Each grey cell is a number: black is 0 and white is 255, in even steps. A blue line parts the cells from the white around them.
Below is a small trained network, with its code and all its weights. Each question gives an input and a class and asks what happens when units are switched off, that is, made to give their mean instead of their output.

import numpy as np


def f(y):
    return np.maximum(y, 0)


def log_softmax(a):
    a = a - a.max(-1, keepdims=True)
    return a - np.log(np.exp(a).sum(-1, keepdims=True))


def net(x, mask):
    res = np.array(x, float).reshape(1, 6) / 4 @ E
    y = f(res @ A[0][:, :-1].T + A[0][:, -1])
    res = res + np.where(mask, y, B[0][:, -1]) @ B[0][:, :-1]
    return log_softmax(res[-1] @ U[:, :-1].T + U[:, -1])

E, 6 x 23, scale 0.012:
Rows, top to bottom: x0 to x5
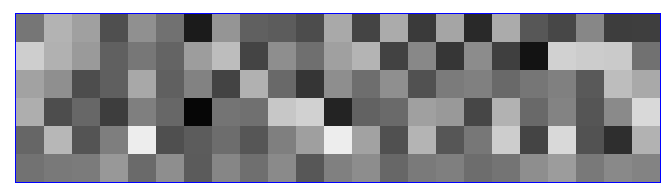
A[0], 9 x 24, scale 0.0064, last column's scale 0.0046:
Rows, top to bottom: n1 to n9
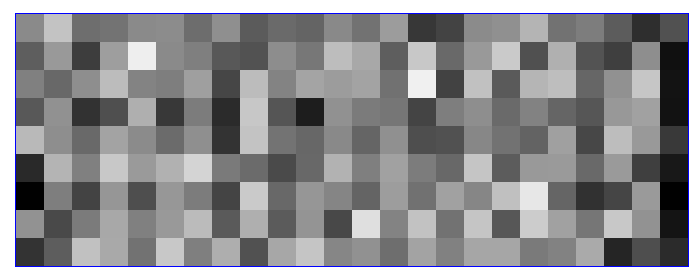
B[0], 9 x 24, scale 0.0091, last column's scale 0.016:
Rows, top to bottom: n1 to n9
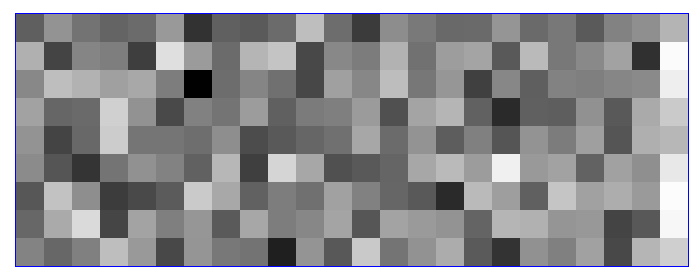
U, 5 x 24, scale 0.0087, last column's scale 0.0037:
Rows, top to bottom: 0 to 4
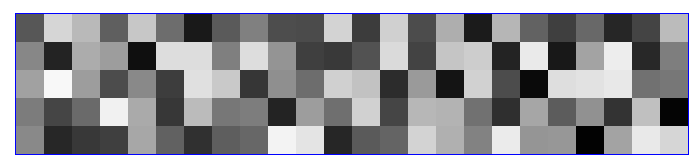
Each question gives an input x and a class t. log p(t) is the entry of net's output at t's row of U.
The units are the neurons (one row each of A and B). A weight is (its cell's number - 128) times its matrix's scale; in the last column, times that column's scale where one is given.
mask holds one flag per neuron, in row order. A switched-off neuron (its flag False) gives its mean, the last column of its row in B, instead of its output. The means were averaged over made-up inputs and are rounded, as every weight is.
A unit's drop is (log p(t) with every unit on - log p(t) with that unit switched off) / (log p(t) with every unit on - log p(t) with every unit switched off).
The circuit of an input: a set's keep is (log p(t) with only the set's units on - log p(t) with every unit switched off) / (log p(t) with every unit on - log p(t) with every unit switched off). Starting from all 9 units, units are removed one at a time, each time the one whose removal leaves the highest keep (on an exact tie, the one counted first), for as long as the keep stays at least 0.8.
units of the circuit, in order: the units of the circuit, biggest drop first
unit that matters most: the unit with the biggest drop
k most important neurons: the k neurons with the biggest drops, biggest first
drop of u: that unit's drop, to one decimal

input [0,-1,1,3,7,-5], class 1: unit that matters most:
n2
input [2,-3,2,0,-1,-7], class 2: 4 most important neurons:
(n2, n3, n8, n6)
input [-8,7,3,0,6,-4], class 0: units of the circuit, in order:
(n3, n7)
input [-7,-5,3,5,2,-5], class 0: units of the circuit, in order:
(n3, n6)
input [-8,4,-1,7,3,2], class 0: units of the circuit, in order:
(n3, n6)
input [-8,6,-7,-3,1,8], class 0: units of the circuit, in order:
(n3, n8)
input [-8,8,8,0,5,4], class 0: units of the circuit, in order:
(n3, n7)
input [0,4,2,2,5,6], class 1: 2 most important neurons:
(n2, n7)
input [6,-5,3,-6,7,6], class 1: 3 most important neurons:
(n2, n3, n8)
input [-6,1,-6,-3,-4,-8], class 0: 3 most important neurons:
(n8, n3, n2)
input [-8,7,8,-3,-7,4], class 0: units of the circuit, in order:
(n8, n3)
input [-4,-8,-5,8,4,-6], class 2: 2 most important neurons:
(n7, n6)
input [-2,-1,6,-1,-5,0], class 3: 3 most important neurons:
(n2, n4, n5)
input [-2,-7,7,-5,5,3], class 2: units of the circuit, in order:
(n7)
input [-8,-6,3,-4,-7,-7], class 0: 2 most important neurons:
(n8, n3)
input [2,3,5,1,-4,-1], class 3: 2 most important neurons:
(n2, n7)
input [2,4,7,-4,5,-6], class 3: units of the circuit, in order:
(n4, n7)
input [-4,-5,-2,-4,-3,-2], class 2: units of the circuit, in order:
(n7, n2)
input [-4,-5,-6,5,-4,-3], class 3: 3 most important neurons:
(n2, n9, n6)
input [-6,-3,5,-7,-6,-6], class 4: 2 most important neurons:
(n6, n2)
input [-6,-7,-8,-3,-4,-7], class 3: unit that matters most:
n9
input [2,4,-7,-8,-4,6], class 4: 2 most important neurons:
(n6, n1)
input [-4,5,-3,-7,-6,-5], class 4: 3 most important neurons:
(n6, n2, n7)
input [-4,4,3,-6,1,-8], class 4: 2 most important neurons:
(n6, n7)
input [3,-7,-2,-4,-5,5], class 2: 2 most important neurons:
(n7, n2)
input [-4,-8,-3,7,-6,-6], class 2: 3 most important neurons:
(n7, n2, n6)
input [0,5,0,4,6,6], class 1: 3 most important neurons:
(n2, n7, n6)
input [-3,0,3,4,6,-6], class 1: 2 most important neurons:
(n2, n6)
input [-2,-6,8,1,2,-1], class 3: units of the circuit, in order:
(n4)
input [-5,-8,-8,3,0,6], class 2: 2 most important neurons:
(n7, n4)
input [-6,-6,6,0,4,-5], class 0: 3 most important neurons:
(n3, n8, n9)
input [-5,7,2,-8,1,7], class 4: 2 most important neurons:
(n6, n7)
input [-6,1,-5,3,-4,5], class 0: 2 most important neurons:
(n8, n2)
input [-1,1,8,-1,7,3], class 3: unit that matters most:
n4
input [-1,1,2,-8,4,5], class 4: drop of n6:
0.7
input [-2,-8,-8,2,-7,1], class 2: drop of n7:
0.8
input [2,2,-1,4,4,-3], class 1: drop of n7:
0.2
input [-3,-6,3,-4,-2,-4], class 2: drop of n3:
0.0
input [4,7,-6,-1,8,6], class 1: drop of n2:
0.7
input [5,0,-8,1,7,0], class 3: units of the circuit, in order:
(n9)
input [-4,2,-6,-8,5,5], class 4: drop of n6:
1.0
